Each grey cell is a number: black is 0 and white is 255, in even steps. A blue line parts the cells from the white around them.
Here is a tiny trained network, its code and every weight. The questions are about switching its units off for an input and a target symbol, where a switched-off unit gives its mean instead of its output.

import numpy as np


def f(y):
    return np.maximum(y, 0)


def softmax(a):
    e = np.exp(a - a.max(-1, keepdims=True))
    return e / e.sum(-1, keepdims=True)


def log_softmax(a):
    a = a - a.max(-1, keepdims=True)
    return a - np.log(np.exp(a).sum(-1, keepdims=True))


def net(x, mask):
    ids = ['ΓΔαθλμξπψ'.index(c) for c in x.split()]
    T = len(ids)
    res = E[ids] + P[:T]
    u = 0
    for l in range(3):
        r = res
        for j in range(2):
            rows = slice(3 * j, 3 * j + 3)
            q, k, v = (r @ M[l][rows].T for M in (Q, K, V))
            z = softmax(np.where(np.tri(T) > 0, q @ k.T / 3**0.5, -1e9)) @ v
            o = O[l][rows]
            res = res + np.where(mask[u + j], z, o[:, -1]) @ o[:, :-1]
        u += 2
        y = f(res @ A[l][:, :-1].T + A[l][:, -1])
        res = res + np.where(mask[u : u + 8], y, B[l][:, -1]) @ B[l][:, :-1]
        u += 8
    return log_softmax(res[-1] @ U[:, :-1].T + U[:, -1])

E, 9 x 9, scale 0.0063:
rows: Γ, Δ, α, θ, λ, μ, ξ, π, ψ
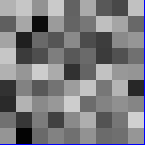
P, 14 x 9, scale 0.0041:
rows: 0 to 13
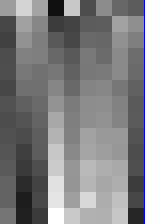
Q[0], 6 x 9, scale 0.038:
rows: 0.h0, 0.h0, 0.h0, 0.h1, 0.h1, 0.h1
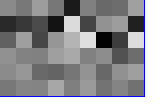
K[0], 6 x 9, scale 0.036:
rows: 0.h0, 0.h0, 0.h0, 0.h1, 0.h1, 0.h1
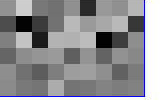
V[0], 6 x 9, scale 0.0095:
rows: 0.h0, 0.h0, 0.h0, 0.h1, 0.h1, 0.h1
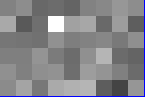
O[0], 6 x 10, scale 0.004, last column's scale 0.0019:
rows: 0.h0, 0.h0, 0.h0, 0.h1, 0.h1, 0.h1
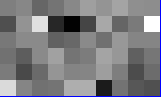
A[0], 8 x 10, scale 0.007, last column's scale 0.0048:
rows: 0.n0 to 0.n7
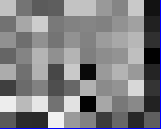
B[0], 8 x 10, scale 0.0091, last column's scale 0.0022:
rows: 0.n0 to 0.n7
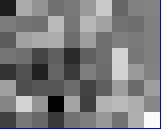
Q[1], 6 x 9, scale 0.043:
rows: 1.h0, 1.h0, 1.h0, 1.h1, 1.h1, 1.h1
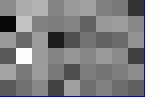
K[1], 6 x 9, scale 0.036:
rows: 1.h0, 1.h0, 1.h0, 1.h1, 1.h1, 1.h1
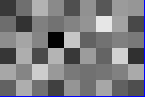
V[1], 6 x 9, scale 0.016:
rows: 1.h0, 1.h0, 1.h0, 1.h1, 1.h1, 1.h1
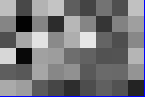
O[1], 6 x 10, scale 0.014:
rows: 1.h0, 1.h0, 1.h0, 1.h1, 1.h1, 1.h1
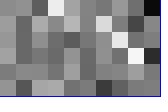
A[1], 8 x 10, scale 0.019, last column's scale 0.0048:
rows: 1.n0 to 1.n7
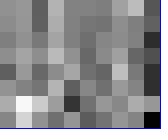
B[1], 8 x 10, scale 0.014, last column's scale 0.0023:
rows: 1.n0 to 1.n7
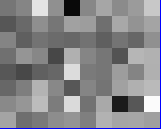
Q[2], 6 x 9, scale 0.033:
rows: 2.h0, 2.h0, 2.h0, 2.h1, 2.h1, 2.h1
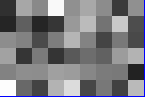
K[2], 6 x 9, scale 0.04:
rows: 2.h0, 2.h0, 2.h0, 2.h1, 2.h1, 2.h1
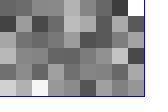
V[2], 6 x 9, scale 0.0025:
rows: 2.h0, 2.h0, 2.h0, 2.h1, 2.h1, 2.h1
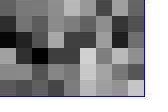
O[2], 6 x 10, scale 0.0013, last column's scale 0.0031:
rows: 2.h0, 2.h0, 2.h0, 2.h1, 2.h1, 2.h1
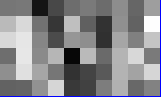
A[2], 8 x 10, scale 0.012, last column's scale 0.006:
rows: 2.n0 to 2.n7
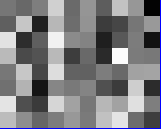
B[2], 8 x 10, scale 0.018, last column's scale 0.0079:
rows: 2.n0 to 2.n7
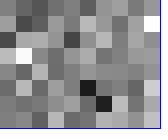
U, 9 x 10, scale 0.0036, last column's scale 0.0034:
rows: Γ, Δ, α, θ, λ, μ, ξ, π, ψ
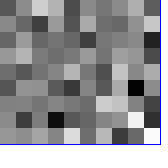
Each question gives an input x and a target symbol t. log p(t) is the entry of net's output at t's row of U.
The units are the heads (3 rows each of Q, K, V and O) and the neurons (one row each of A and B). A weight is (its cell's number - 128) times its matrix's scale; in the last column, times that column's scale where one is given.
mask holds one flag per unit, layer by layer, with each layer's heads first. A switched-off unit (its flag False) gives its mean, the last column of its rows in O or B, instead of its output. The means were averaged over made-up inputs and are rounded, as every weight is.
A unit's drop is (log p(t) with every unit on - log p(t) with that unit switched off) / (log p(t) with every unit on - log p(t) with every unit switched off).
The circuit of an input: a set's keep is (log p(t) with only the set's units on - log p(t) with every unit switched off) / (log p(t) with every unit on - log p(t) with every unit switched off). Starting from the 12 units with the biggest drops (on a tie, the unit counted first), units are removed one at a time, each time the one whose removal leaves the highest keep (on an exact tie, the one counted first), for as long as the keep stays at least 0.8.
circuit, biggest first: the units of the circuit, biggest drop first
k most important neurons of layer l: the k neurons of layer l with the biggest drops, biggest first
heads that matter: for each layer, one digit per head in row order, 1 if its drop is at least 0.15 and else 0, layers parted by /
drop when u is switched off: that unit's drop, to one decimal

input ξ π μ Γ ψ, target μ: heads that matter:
00 / 01 / 00
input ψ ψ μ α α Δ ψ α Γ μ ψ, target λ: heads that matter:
00 / 11 / 00
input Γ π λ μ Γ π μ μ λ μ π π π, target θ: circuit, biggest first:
2.n3; 1.h0
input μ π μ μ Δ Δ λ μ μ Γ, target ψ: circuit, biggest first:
0.h0; 1.n6; 1.h1
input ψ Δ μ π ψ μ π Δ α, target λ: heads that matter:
00 / 11 / 00
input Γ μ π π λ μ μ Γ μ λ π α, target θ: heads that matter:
00 / 10 / 00
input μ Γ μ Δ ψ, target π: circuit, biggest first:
1.h1; 1.h0
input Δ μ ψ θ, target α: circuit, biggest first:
2.n5; 1.h0; 1.h1
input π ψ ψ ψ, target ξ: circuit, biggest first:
1.h0; 0.h0; 2.n7; 1.h1
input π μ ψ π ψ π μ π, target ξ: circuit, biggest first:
1.h0; 0.h0; 2.n7; 1.h1
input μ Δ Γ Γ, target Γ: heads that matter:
11 / 11 / 00
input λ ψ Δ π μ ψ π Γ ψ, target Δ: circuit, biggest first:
1.h0; 2.n1
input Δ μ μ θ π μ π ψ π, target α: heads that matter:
00 / 11 / 00
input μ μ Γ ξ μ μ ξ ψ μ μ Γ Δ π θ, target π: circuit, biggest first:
0.n7; 1.h1
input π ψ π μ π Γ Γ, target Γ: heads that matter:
01 / 11 / 00
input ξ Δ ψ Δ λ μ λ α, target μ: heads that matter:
00 / 01 / 00
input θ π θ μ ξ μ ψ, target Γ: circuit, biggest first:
1.h1; 2.n2; 1.h0
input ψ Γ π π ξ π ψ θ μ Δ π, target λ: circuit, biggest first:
1.h0; 1.h1; 2.n6
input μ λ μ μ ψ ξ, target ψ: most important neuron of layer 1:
1.n3
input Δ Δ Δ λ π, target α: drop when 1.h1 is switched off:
0.5
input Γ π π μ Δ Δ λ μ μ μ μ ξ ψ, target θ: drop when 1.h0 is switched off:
1.1
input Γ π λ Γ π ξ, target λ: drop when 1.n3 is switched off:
0.1
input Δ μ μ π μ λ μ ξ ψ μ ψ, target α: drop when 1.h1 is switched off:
0.6
